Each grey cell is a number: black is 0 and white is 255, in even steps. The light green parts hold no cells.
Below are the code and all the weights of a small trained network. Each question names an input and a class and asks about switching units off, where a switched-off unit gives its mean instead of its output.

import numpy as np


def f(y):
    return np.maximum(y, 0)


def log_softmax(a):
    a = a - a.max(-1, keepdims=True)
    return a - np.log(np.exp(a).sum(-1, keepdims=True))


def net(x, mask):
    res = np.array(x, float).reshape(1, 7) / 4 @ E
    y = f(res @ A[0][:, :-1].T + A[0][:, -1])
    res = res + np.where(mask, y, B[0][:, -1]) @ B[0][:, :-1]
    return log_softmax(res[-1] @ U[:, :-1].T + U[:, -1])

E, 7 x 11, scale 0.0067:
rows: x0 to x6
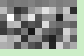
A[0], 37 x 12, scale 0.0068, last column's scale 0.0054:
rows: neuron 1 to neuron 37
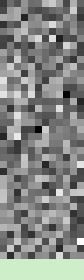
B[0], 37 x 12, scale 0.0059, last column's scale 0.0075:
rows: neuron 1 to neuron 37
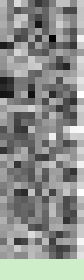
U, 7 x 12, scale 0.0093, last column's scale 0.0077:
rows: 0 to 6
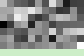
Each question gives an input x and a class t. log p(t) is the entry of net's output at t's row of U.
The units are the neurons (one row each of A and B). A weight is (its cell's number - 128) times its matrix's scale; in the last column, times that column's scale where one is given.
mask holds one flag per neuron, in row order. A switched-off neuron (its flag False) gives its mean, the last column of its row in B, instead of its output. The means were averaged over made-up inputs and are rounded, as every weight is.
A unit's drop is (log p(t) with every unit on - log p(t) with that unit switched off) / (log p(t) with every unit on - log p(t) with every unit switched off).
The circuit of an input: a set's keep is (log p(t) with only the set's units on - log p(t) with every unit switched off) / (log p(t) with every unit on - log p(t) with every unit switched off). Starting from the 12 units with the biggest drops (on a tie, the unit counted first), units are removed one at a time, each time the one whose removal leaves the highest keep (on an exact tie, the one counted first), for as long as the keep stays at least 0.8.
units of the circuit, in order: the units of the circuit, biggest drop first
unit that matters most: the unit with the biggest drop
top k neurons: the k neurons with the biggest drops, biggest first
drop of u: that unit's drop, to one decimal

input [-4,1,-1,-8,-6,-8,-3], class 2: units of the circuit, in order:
(neuron 4)
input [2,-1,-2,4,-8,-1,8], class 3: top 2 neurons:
(neuron 14; neuron 13)
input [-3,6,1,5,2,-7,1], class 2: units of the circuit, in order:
(neuron 1; neuron 4)
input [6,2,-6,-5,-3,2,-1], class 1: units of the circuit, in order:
(neuron 16; neuron 37)
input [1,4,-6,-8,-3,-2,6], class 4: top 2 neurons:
(neuron 12; neuron 28)
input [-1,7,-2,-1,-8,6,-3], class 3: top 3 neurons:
(neuron 14; neuron 13; neuron 12)
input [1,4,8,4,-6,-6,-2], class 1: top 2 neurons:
(neuron 36; neuron 10)
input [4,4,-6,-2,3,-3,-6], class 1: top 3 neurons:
(neuron 16; neuron 34; neuron 28)
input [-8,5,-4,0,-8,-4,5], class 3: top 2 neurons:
(neuron 14; neuron 13)
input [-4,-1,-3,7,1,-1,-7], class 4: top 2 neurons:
(neuron 20; neuron 28)
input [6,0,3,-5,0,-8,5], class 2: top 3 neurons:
(neuron 1; neuron 4; neuron 23)
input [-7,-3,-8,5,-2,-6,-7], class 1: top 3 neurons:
(neuron 34; neuron 16; neuron 9)
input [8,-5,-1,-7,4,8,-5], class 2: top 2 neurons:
(neuron 3; neuron 27)
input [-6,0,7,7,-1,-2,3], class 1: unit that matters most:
neuron 36
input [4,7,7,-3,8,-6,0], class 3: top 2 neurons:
(neuron 7; neuron 22)
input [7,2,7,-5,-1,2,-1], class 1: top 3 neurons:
(neuron 10; neuron 36; neuron 19)
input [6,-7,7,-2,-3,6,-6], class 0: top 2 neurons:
(neuron 17; neuron 18)
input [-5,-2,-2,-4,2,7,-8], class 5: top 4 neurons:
(neuron 6; neuron 35; neuron 1; neuron 4)
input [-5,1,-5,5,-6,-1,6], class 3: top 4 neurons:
(neuron 14; neuron 13; neuron 6; neuron 35)
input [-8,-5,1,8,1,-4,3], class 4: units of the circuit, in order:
(neuron 19)
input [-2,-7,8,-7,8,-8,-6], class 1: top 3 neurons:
(neuron 36; neuron 10; neuron 14)
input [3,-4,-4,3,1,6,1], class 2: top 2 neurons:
(neuron 3; neuron 33)
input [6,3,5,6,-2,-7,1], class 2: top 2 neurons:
(neuron 1; neuron 4)
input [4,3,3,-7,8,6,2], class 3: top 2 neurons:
(neuron 7; neuron 22)
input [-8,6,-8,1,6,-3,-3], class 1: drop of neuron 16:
0.2
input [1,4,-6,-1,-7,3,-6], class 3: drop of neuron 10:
0.1
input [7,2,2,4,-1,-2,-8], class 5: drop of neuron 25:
0.0
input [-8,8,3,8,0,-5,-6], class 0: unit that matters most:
neuron 31
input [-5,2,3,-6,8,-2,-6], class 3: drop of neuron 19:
0.1
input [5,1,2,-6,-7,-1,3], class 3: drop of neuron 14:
0.5
